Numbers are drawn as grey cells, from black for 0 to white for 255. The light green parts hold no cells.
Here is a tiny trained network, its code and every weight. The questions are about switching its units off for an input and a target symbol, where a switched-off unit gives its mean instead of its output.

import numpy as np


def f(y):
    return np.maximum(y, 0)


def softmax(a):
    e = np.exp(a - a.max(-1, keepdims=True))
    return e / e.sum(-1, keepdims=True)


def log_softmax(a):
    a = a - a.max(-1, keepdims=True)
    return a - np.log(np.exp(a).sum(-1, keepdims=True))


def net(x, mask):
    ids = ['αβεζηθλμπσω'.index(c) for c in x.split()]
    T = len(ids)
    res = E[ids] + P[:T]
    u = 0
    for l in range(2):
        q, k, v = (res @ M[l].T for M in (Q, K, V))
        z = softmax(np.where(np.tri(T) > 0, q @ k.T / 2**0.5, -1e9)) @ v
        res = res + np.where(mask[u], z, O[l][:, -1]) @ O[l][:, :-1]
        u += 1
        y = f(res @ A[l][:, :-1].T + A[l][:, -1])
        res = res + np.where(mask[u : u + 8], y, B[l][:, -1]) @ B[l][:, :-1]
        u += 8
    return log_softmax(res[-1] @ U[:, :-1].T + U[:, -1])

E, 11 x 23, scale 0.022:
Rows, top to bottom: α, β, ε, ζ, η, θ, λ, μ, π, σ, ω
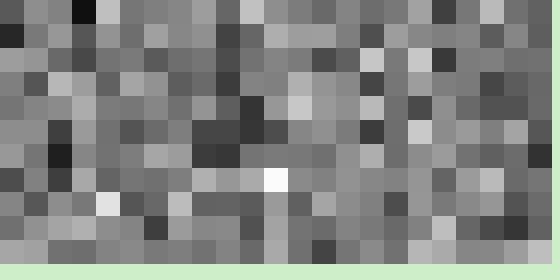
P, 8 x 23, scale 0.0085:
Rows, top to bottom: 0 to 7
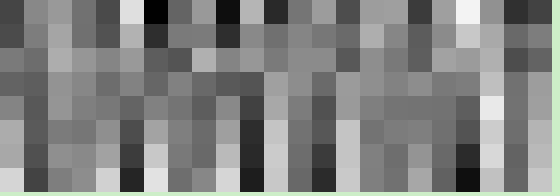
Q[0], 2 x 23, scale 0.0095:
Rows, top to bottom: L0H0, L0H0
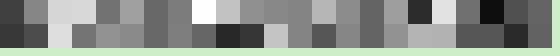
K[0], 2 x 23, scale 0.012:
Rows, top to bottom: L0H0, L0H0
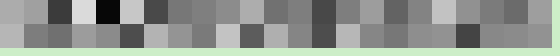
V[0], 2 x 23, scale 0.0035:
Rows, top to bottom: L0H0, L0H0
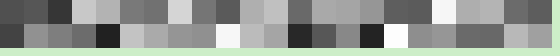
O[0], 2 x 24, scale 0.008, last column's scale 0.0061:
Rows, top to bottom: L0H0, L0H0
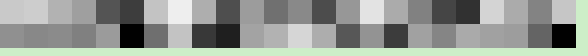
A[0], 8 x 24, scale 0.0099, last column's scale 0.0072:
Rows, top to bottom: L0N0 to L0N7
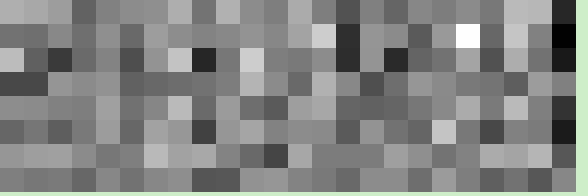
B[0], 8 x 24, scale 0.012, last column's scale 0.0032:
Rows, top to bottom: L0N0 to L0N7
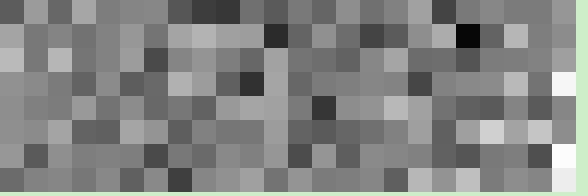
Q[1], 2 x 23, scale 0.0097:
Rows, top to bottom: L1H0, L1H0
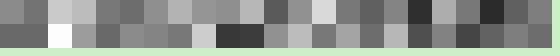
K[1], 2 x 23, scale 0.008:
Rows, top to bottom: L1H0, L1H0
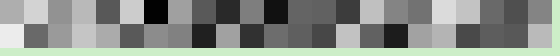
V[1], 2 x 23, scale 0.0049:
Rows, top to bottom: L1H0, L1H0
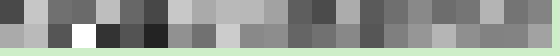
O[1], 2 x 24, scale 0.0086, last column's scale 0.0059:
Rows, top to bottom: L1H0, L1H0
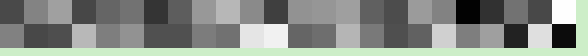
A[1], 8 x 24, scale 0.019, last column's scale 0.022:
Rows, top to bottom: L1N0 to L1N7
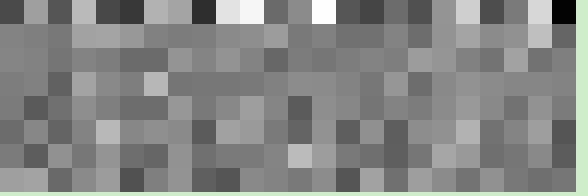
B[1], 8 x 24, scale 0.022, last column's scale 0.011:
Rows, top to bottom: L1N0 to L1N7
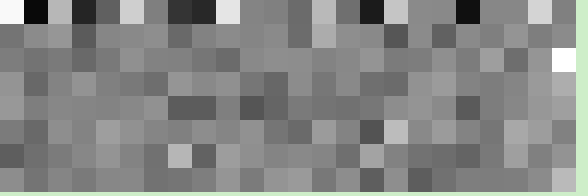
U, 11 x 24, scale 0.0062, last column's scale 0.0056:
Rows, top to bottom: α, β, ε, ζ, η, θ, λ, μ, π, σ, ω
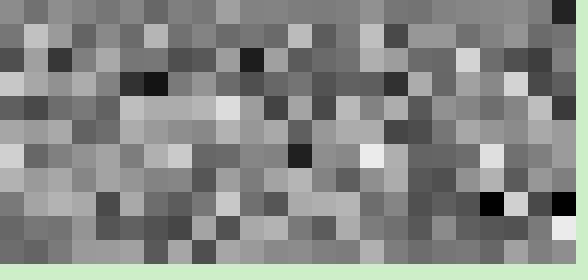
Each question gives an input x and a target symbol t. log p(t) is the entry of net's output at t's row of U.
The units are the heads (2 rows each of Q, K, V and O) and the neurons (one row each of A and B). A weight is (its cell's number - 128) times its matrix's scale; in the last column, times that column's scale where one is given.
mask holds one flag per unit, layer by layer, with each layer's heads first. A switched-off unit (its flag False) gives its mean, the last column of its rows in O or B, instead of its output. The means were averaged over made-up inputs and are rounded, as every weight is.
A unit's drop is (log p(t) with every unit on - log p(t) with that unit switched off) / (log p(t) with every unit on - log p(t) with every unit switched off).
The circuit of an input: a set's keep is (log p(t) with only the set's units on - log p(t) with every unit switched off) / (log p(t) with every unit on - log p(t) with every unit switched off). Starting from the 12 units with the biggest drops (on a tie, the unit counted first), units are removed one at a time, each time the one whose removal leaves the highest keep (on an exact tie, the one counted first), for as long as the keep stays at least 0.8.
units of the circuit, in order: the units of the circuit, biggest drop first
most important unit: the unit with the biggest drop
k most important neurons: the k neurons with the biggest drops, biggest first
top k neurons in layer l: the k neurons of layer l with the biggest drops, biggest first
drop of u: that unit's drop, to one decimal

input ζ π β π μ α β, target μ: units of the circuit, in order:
(L0H0, L1N7)
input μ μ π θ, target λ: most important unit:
L0H0
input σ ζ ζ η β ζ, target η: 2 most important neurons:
(L1N3, L0N6)
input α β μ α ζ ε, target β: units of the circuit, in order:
(L1H0, L1N2)
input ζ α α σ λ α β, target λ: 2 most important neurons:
(L0N6, L1N7)
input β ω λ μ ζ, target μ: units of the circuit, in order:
(L0H0, L1N7, L1H0)
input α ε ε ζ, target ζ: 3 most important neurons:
(L1N3, L0N3, L1N2)
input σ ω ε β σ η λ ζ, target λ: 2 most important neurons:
(L0N6, L1N7)
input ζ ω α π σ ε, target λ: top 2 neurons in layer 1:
(L1N2, L1N7)
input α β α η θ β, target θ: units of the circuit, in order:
(L1H0, L1N1)
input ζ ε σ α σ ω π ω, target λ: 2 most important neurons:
(L0N6, L1N2)
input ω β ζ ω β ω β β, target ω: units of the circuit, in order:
(L0H0, L1N6, L1H0)
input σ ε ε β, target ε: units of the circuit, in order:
(L0H0, L0N3)
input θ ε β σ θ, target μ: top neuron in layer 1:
(L1N7)
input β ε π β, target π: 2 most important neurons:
(L1N2, L0N6)
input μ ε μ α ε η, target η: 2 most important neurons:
(L1N3, L0N3)
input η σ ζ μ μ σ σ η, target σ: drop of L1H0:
1.1
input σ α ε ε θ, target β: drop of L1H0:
0.7
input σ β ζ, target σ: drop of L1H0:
1.4
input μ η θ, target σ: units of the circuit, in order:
(L1H0)
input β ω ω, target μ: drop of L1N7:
0.7
